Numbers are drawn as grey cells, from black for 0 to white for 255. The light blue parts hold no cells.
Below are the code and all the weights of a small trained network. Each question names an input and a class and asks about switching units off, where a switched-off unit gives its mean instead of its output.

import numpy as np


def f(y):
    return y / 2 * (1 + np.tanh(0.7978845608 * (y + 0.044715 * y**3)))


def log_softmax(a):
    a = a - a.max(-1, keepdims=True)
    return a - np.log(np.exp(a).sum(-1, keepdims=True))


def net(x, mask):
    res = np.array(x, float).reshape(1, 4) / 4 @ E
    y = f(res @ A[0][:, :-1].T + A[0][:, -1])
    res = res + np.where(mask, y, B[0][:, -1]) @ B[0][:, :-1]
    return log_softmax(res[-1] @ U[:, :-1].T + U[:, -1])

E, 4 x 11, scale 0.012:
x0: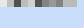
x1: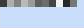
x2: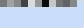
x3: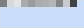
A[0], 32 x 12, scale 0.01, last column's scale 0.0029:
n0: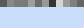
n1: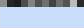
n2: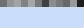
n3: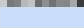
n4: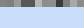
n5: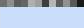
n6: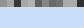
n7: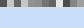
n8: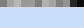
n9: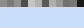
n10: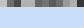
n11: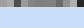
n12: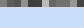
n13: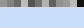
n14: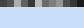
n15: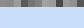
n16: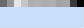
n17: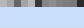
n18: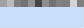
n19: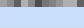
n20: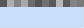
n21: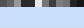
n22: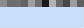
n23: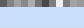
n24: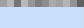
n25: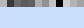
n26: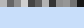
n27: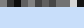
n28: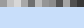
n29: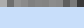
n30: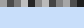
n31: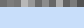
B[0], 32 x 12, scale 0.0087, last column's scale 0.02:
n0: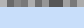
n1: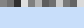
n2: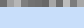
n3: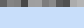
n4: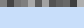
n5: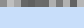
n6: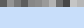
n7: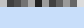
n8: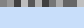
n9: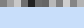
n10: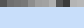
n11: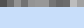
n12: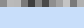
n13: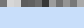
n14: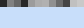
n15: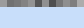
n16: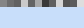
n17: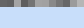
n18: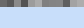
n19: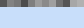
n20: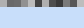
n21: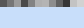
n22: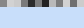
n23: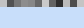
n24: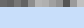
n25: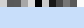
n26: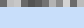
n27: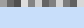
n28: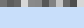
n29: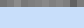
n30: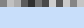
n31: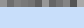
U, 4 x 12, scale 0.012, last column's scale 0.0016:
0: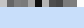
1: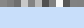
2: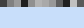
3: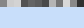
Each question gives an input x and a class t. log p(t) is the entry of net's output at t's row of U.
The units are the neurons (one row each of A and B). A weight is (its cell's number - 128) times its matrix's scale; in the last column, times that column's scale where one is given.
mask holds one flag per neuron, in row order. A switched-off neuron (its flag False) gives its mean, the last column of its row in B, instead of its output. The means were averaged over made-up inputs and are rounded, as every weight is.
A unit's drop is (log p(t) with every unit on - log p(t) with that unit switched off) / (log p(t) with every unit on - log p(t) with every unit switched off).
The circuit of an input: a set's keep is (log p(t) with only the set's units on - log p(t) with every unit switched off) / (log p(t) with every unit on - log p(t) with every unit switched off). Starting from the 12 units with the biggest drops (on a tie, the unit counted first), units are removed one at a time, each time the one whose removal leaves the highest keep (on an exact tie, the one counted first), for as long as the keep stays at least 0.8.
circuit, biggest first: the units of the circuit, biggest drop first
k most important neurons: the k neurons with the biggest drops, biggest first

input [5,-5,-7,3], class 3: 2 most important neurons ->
n30, n26
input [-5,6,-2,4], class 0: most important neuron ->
n7
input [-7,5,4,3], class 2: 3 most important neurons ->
n14, n25, n21
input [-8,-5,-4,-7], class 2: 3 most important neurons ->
n21, n14, n16
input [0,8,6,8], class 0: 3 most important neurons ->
n7, n23, n20
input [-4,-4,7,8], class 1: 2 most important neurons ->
n16, n28
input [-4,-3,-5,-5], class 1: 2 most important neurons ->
n1, n27
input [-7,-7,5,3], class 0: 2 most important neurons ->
n25, n4
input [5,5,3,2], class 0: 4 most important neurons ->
n7, n23, n14, n21
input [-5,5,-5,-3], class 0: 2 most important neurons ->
n20, n7
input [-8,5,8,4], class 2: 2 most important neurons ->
n14, n21
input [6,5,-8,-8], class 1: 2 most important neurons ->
n27, n1
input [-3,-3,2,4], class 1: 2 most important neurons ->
n7, n23
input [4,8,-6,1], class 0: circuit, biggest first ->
n7
